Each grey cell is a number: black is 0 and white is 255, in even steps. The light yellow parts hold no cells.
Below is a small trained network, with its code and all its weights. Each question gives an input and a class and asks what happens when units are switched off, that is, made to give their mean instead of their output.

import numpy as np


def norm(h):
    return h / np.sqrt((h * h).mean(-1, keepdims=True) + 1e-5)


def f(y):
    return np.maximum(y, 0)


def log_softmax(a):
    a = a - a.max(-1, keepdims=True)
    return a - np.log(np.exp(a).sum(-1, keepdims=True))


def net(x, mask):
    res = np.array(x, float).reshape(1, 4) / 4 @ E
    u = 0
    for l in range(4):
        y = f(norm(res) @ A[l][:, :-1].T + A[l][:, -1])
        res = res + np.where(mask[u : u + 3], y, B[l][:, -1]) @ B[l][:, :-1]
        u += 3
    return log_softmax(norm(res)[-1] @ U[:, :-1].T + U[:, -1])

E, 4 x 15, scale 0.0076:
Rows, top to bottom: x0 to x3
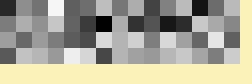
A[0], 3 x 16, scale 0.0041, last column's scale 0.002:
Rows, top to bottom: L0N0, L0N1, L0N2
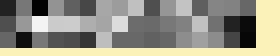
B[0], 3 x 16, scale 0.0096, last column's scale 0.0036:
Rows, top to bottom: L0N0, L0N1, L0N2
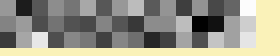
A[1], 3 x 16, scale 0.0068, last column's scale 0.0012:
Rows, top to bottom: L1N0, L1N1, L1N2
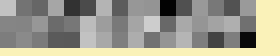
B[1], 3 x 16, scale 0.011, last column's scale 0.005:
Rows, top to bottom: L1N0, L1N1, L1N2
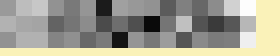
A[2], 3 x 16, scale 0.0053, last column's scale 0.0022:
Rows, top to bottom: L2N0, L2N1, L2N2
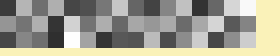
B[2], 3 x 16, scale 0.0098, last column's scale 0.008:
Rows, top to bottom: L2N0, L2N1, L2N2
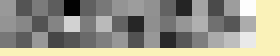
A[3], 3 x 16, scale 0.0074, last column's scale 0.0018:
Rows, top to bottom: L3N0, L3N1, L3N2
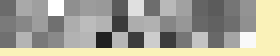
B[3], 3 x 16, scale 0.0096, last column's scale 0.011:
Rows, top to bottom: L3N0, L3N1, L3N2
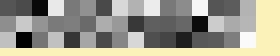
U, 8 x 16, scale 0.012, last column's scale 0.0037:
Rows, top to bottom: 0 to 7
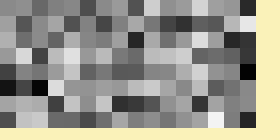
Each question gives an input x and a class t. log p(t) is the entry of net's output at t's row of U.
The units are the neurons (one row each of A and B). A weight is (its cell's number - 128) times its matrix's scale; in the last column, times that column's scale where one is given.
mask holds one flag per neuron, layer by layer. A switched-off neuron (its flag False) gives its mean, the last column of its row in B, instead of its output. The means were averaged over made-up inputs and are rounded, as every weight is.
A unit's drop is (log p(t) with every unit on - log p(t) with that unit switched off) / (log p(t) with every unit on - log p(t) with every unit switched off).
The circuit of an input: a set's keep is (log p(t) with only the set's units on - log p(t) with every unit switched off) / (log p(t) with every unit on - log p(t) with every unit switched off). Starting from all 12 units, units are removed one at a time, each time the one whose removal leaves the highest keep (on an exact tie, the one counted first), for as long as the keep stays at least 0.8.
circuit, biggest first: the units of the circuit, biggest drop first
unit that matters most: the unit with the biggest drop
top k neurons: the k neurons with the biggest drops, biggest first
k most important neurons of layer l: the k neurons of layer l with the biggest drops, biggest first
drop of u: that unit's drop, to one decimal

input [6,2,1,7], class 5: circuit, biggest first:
(L2N2 L3N0)
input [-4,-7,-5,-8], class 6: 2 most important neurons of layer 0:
(L0N2 L0N0)
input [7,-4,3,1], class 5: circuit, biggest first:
(L3N0)
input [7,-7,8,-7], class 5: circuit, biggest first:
(L3N0 L2N2)
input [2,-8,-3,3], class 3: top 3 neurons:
(L3N0 L3N2 L3N1)
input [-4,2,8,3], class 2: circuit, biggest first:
(L1N0 L2N1)
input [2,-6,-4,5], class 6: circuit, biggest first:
(L3N2 L1N0 L1N2)
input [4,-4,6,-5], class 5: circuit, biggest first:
(L2N2 L3N0 L3N2)
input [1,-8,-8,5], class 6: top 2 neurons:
(L1N2 L1N0)
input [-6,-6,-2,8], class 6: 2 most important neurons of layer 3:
(L3N0 L3N1)
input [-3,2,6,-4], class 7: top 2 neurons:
(L0N2 L3N2)
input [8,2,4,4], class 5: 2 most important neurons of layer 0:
(L0N0 L0N2)
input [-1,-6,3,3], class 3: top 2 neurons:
(L3N0 L2N2)
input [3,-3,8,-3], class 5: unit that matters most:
L2N2
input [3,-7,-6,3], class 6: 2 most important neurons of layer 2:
(L2N2 L2N0)
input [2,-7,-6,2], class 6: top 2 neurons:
(L3N2 L3N1)
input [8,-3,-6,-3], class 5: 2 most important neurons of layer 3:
(L3N0 L3N2)
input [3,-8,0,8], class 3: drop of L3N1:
0.5
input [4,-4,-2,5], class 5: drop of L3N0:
1.3
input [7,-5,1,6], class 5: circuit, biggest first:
(L3N0)
